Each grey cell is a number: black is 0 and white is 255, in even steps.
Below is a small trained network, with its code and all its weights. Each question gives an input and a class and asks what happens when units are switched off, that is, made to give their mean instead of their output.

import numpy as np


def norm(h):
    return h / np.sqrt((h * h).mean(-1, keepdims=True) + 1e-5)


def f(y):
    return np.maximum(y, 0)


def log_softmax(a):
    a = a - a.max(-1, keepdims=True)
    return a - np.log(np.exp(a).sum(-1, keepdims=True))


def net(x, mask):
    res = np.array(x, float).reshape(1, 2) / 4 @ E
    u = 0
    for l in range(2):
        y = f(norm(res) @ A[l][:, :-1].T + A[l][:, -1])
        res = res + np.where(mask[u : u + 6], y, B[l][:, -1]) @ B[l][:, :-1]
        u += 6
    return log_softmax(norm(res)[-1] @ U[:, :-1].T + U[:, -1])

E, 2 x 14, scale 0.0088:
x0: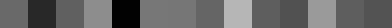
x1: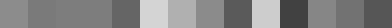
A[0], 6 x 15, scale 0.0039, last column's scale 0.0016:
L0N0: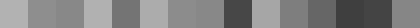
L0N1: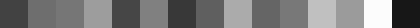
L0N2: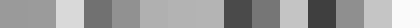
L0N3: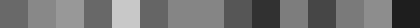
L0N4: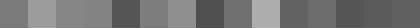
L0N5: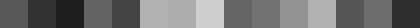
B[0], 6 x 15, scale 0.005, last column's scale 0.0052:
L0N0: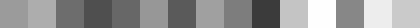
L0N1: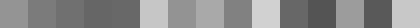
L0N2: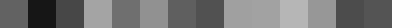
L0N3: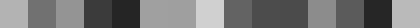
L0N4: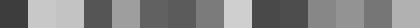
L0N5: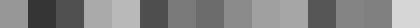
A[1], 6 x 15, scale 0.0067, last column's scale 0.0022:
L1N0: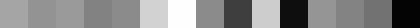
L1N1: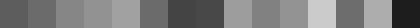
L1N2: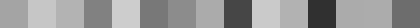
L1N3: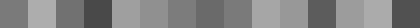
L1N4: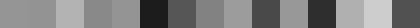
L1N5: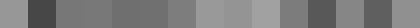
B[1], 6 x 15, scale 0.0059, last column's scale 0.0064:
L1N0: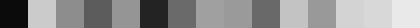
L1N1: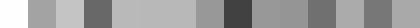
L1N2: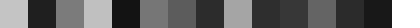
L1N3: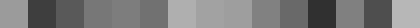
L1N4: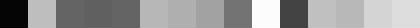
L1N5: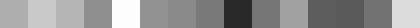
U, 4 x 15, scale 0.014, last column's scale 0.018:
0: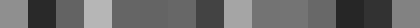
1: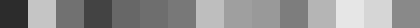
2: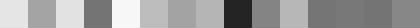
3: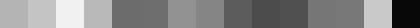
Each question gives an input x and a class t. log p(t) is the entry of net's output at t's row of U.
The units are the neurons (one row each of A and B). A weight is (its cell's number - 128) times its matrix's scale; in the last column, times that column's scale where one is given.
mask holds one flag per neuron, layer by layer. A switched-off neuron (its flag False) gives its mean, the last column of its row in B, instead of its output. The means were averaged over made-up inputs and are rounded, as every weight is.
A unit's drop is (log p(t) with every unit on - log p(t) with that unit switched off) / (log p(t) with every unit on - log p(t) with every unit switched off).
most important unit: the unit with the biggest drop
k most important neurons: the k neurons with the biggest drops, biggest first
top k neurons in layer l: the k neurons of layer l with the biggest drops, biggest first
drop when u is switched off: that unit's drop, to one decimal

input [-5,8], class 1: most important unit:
L1N0
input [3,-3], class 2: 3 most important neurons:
[L1N5, L1N2, L0N1]
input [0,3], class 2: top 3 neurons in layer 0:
[L0N0, L0N1, L0N3]
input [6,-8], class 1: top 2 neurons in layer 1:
[L1N2, L1N4]
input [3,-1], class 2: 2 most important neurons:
[L1N5, L1N2]
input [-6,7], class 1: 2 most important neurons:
[L1N0, L0N5]
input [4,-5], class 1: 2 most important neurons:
[L0N2, L1N2]
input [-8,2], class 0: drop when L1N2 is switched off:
0.6
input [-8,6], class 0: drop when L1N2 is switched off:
0.9
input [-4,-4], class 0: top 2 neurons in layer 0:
[L0N0, L0N4]
